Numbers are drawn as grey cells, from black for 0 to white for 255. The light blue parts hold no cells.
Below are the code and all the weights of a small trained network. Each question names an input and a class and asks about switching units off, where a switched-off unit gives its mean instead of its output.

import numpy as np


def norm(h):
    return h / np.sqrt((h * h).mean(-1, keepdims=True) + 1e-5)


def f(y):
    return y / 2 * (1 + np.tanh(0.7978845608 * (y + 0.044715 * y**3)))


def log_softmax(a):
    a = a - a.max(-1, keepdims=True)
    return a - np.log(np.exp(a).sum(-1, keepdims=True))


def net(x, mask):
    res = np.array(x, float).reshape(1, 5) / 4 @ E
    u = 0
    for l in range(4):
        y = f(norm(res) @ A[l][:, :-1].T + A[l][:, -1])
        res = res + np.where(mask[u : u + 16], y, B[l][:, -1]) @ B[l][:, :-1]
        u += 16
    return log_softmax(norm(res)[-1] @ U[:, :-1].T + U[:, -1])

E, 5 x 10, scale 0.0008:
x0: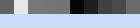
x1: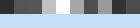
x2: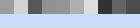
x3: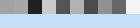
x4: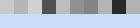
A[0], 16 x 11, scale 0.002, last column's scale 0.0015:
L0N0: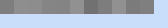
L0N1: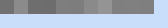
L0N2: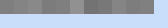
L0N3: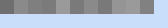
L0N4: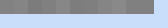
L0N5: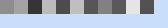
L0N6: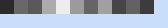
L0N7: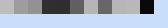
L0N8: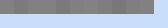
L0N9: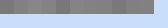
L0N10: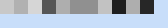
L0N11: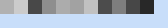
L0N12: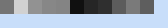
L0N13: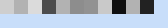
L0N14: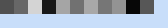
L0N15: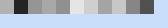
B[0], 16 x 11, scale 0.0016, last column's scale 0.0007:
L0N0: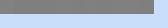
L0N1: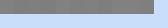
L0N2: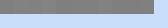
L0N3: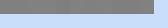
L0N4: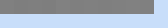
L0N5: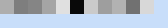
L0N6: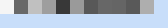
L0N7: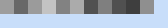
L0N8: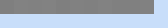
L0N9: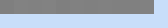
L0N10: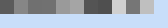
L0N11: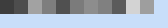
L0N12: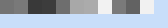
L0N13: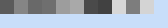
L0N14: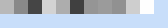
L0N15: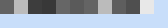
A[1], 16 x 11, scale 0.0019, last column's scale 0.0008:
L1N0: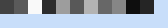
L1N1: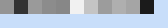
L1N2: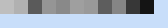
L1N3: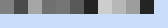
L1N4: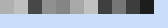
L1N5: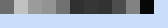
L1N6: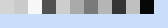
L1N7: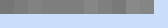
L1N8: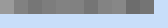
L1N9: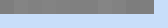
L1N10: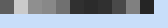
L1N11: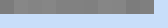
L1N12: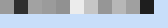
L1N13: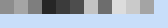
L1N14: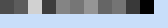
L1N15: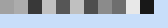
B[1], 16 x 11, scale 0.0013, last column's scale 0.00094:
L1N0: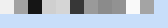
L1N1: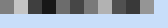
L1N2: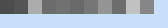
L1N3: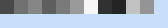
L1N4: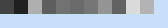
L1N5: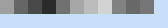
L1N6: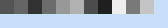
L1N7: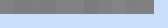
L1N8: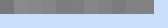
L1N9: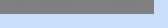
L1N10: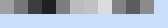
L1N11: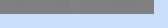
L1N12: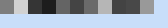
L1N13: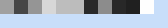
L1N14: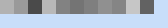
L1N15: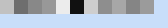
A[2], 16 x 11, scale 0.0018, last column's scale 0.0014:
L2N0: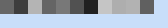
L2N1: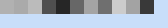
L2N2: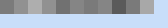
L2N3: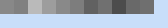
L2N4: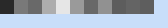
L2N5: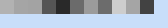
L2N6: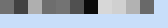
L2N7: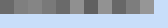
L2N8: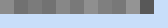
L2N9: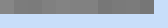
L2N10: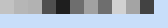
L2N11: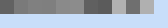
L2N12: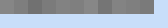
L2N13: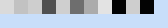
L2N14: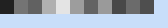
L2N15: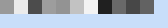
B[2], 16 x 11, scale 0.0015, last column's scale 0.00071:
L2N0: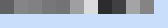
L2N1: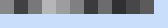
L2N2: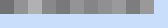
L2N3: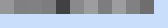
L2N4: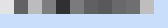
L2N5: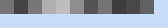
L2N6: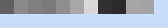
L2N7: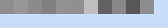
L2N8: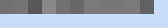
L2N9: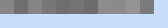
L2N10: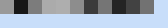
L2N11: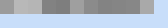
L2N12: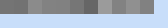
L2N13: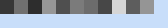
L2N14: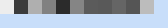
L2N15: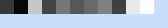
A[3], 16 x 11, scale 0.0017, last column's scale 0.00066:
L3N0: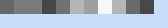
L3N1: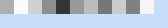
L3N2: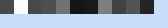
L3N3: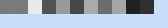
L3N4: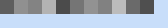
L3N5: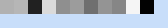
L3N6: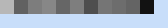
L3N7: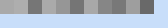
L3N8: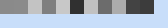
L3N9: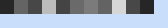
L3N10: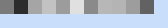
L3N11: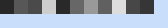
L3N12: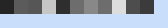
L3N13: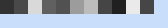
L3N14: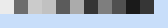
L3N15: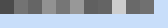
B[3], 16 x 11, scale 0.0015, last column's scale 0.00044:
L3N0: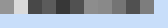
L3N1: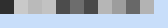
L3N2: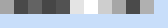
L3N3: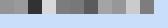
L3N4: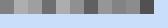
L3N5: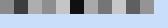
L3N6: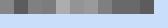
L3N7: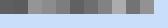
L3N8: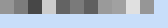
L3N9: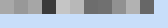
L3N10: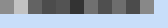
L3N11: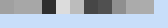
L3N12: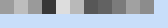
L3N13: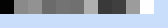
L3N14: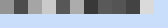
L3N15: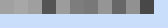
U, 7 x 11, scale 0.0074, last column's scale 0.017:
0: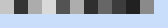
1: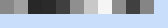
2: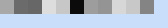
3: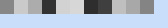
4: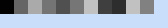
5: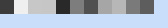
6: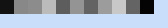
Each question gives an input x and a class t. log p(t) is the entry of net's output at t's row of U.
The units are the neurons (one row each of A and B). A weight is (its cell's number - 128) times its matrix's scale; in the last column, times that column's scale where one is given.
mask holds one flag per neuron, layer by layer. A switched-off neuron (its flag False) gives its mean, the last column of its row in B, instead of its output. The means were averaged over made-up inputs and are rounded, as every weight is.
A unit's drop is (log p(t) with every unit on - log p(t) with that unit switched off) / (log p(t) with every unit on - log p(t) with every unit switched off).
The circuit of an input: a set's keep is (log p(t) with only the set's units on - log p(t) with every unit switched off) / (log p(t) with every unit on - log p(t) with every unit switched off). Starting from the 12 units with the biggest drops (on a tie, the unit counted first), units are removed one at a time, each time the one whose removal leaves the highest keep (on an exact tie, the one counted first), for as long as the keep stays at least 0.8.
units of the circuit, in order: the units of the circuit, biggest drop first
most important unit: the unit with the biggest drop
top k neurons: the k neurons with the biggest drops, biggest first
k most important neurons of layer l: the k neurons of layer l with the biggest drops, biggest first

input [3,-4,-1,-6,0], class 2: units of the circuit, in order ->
[L1N0]
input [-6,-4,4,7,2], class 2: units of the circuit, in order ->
[L3N5; L0N5]
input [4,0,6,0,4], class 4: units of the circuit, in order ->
[L2N15; L0N11]
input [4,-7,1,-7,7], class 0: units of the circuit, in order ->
[L2N10; L2N1; L0N7]
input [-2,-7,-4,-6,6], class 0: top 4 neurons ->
[L2N10; L0N5; L2N1; L1N15]
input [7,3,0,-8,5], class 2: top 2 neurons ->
[L1N0; L0N15]
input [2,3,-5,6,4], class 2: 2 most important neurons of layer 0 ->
[L0N5; L0N11]
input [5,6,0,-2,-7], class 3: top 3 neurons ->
[L1N13; L3N11; L3N12]
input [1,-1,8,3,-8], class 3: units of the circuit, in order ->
[L3N11; L3N12]
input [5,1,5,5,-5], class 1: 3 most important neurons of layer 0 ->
[L0N14; L0N12; L0N13]
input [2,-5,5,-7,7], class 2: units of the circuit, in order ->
[L1N0; L0N14; L3N8]
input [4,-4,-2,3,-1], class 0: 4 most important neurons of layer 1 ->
[L1N12; L1N1; L1N0; L1N4]
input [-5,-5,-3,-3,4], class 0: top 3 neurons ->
[L0N12; L2N10; L1N10]
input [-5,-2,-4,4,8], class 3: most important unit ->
L0N12
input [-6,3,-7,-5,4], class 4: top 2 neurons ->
[L2N6; L2N0]
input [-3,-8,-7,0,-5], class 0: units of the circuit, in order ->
[L2N10; L2N1; L1N13]
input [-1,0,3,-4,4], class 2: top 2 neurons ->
[L1N0; L3N11]
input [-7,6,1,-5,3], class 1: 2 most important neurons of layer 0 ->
[L0N7; L0N15]
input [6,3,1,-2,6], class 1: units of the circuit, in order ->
[L0N12; L3N2]
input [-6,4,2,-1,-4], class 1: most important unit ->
L1N13
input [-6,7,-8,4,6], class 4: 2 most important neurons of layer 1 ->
[L1N13; L1N3]
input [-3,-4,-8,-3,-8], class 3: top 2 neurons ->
[L2N15; L3N11]
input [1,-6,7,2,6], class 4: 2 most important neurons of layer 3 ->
[L3N13; L3N11]
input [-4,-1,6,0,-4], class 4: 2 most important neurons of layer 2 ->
[L2N15; L2N13]
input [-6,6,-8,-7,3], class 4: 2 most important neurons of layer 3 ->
[L3N13; L3N2]
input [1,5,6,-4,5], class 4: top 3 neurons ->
[L2N15; L1N13; L0N5]
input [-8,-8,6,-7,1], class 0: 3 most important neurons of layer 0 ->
[L0N12; L0N5; L0N7]
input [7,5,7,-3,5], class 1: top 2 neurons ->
[L3N2; L0N12]
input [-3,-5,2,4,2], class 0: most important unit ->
L0N14
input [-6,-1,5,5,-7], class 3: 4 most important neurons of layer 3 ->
[L3N11; L3N12; L3N9; L3N2]
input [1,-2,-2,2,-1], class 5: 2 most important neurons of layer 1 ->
[L1N0; L1N13]
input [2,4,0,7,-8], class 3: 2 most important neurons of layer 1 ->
[L1N0; L1N14]
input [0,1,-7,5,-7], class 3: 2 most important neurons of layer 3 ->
[L3N11; L3N12]
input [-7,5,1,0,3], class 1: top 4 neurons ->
[L1N13; L1N1; L1N12; L0N7]
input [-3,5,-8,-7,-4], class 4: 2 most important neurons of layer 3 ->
[L3N13; L3N5]
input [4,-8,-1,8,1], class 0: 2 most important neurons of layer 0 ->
[L0N14; L0N7]
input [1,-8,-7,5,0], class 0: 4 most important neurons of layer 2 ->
[L2N10; L2N15; L2N1; L2N5]
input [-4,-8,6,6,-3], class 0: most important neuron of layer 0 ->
[L0N14]
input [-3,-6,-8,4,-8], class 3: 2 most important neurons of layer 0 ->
[L0N11; L0N6]
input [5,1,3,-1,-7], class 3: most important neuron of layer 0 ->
[L0N15]
